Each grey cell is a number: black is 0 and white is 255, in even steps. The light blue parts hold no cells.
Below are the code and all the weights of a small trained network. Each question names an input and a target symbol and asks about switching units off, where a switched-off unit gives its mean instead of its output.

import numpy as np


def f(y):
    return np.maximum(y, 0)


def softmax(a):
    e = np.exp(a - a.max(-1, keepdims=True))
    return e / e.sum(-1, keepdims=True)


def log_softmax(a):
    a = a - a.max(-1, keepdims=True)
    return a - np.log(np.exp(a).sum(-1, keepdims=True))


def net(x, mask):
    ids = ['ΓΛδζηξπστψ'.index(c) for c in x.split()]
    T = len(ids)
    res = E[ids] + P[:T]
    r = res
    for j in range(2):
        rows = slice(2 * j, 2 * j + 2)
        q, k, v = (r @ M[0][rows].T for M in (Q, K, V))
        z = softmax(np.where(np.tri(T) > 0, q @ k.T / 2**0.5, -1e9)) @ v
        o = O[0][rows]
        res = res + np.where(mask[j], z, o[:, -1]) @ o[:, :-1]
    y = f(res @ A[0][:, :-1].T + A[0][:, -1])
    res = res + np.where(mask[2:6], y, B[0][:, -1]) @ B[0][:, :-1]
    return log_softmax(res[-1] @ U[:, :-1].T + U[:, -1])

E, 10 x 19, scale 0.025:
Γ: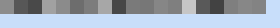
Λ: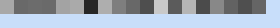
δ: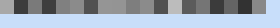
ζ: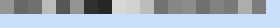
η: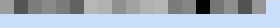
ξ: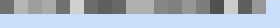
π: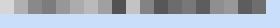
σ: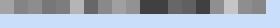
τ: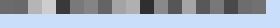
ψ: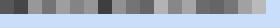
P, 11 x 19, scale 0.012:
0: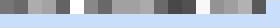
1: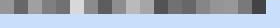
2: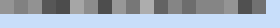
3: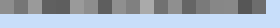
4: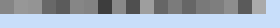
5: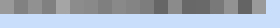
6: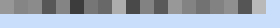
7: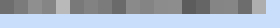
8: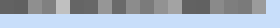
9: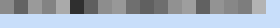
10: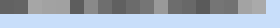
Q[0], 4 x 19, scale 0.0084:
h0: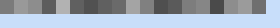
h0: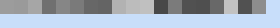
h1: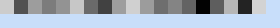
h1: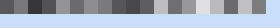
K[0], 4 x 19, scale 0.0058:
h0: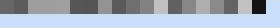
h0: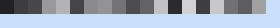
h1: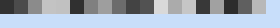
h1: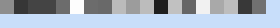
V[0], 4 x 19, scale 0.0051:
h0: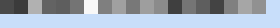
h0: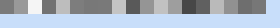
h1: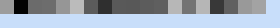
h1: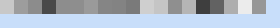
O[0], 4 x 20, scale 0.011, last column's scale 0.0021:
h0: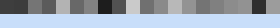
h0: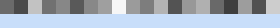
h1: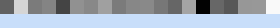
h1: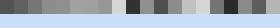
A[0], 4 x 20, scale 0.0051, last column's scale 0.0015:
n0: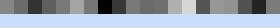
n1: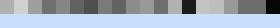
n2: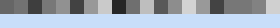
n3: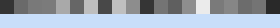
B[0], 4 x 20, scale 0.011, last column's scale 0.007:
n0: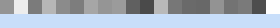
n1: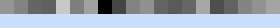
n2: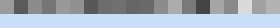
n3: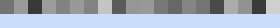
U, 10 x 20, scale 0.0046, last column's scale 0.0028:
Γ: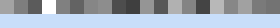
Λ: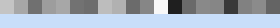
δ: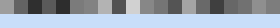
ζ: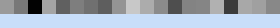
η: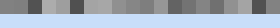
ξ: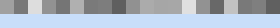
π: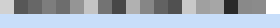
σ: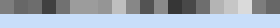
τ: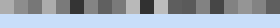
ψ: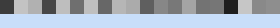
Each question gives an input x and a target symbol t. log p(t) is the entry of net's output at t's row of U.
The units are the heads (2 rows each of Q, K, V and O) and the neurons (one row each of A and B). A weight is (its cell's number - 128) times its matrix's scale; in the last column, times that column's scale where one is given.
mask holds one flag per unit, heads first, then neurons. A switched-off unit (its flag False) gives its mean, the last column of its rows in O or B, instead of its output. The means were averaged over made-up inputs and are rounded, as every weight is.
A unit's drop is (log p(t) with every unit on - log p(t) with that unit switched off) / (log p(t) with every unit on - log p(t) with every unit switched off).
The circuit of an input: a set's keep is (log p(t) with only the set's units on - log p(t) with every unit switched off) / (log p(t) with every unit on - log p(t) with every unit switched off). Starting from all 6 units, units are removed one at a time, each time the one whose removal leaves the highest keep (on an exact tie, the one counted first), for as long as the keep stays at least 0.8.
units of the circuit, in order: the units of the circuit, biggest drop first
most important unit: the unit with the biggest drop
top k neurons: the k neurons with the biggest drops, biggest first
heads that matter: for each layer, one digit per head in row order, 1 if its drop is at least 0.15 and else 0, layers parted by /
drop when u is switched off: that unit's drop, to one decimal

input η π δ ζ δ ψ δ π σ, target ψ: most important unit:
h1
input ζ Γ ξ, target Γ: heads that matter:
10
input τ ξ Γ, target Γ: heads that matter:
10
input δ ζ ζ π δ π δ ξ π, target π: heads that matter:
01
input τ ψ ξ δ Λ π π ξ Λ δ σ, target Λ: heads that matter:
10
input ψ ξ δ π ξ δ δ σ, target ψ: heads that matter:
11
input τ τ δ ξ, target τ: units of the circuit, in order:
h1, n0, h0
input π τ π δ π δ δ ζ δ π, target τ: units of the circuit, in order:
h1, n1
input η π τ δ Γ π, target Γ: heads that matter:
11
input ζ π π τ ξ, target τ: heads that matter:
11
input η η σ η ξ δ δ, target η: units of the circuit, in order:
h1, n3, h0
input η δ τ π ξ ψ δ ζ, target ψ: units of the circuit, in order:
h0, h1
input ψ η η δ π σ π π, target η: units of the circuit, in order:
h1, h0, n3
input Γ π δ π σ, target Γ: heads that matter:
10
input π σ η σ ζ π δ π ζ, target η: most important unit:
h1
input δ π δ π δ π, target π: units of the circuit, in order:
h1, n1, n0
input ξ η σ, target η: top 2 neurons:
n3, n0
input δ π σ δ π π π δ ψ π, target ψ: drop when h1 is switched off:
0.4
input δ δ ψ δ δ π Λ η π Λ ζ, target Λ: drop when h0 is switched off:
1.3
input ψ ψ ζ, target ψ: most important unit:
h0
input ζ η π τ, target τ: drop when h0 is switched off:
0.2
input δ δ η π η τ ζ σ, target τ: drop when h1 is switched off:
0.7
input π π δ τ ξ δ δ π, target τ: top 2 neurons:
n0, n1
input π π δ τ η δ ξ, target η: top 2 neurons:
n3, n0
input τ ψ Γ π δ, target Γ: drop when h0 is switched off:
1.0
